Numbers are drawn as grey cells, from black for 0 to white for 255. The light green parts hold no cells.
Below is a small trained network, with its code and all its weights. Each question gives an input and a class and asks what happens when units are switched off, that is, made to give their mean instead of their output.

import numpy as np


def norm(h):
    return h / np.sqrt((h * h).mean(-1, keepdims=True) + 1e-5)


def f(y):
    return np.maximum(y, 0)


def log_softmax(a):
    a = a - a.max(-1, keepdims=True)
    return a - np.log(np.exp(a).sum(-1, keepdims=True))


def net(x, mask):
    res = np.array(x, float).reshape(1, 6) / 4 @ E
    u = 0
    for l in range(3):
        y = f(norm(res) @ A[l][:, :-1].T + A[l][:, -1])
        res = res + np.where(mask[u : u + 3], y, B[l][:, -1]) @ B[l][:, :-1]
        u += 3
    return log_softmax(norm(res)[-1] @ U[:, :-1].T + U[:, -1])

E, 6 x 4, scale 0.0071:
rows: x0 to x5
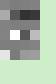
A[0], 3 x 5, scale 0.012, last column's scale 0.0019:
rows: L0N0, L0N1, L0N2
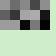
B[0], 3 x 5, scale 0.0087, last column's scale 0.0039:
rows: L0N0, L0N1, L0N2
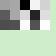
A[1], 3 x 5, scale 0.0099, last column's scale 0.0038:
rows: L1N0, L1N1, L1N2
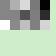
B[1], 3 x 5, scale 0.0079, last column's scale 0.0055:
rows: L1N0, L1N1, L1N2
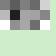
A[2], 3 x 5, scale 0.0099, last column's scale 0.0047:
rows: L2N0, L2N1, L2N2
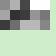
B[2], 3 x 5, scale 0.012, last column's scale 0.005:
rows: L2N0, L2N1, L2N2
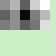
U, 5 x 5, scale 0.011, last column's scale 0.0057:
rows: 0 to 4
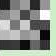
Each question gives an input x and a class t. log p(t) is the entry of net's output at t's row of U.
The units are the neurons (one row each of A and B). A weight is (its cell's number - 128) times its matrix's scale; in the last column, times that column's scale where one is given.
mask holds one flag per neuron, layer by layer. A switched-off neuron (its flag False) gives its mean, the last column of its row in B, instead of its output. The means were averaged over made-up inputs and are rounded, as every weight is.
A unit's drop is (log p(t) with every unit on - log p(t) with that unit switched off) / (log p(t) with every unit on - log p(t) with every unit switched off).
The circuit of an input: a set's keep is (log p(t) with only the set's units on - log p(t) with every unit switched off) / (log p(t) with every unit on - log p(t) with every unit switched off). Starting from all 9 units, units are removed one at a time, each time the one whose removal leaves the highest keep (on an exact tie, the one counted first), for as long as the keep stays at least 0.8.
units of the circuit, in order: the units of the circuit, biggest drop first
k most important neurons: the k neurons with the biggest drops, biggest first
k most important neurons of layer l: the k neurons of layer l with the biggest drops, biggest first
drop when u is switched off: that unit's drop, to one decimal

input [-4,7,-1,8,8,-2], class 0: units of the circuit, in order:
L0N2
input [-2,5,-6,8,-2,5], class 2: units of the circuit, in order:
L0N2, L2N0
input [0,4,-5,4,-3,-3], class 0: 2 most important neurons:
L0N2, L1N2
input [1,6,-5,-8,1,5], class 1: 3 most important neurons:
L0N0, L2N1, L0N2
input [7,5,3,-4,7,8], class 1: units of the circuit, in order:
L0N0, L2N1
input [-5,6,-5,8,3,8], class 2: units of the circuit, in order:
L0N2, L0N0, L2N0
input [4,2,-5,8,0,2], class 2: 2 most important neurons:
L0N2, L0N0
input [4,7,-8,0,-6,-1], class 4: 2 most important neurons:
L0N0, L0N2
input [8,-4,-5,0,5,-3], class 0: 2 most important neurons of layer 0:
L0N0, L0N1
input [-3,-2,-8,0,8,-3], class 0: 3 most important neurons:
L0N0, L2N0, L2N1
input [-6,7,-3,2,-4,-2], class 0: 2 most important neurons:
L0N2, L1N2
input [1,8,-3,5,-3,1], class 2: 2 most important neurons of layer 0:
L0N2, L0N1
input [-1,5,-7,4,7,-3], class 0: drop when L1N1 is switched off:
0.0
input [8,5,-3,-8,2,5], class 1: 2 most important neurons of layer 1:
L1N2, L1N0
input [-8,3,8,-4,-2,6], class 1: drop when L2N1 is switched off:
0.2
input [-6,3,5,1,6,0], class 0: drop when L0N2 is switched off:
1.0
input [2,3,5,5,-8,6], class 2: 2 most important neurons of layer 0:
L0N2, L0N0
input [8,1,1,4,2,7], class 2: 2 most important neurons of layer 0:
L0N0, L0N2
